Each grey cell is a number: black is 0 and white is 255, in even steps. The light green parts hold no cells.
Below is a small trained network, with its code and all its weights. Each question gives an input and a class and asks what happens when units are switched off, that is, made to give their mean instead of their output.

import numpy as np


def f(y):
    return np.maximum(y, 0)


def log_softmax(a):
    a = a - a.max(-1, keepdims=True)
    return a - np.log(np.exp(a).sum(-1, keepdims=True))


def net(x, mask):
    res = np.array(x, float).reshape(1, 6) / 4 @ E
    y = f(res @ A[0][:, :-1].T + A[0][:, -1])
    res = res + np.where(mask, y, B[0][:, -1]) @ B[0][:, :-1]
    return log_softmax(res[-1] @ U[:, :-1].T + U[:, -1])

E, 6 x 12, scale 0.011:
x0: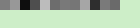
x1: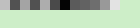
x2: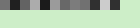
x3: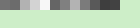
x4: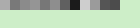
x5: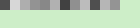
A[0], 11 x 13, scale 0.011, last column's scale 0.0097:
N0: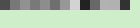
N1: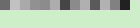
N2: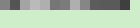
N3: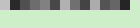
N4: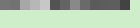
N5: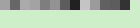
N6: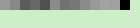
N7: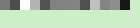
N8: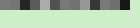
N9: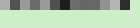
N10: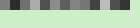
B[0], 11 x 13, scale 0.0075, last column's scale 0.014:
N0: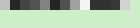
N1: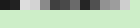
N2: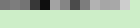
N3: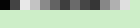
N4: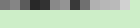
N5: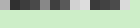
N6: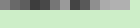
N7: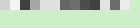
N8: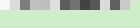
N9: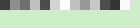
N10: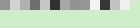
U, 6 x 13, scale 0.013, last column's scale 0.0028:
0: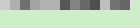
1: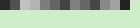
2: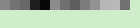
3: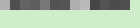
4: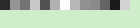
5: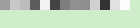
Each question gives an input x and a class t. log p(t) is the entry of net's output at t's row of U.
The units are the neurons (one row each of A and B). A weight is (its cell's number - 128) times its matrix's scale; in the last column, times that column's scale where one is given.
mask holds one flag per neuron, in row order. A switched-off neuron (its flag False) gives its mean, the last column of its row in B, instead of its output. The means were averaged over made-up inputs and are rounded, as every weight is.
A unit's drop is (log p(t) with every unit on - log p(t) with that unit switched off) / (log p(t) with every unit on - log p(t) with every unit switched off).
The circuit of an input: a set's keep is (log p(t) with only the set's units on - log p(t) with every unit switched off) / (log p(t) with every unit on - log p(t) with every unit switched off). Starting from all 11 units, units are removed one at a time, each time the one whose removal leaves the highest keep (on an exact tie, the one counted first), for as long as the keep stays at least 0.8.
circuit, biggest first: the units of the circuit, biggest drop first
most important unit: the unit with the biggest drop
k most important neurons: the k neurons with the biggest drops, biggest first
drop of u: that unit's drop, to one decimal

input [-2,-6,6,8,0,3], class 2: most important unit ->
N2
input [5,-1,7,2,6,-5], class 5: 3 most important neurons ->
N10; N0; N7
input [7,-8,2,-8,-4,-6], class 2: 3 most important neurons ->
N9; N7; N6
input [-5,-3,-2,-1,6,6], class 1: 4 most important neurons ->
N1; N0; N9; N8
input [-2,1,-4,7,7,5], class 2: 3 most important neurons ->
N4; N2; N0
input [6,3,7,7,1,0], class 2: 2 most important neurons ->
N2; N4
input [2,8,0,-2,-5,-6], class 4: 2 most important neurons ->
N9; N1
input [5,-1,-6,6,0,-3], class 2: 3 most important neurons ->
N4; N10; N2
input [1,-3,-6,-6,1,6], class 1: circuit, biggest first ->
N10; N1
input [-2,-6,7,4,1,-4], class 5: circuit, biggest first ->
N10; N9
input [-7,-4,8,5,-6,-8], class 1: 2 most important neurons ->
N3; N8
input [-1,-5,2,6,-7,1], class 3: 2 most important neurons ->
N0; N9
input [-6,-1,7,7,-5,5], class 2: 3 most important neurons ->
N2; N4; N8
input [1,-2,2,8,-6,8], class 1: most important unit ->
N1
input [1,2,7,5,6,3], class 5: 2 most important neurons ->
N10; N0
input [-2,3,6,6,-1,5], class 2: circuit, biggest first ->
N2; N4
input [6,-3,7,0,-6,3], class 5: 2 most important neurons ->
N10; N7
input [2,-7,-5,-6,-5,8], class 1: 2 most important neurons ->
N1; N9
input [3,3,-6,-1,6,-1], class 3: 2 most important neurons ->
N10; N5
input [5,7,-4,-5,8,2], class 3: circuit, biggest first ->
N5
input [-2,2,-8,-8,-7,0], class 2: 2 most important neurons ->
N10; N6
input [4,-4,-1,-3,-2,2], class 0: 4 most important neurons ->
N9; N10; N2; N4
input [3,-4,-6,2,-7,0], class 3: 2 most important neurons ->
N0; N10
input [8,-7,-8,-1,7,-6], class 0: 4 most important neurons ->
N8; N10; N9; N0
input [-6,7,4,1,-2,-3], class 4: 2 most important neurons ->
N9; N8
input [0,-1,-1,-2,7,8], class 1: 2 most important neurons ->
N1; N0
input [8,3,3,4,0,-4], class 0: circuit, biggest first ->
N8
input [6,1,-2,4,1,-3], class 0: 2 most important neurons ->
N8; N10
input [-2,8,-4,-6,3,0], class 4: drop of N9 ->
0.9
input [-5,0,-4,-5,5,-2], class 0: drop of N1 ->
0.0
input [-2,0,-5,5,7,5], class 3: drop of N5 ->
0.9
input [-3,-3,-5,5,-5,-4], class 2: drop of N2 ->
0.3
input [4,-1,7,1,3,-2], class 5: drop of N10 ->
0.8
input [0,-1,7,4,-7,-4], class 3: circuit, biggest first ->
N0
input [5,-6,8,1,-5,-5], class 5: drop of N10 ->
0.7
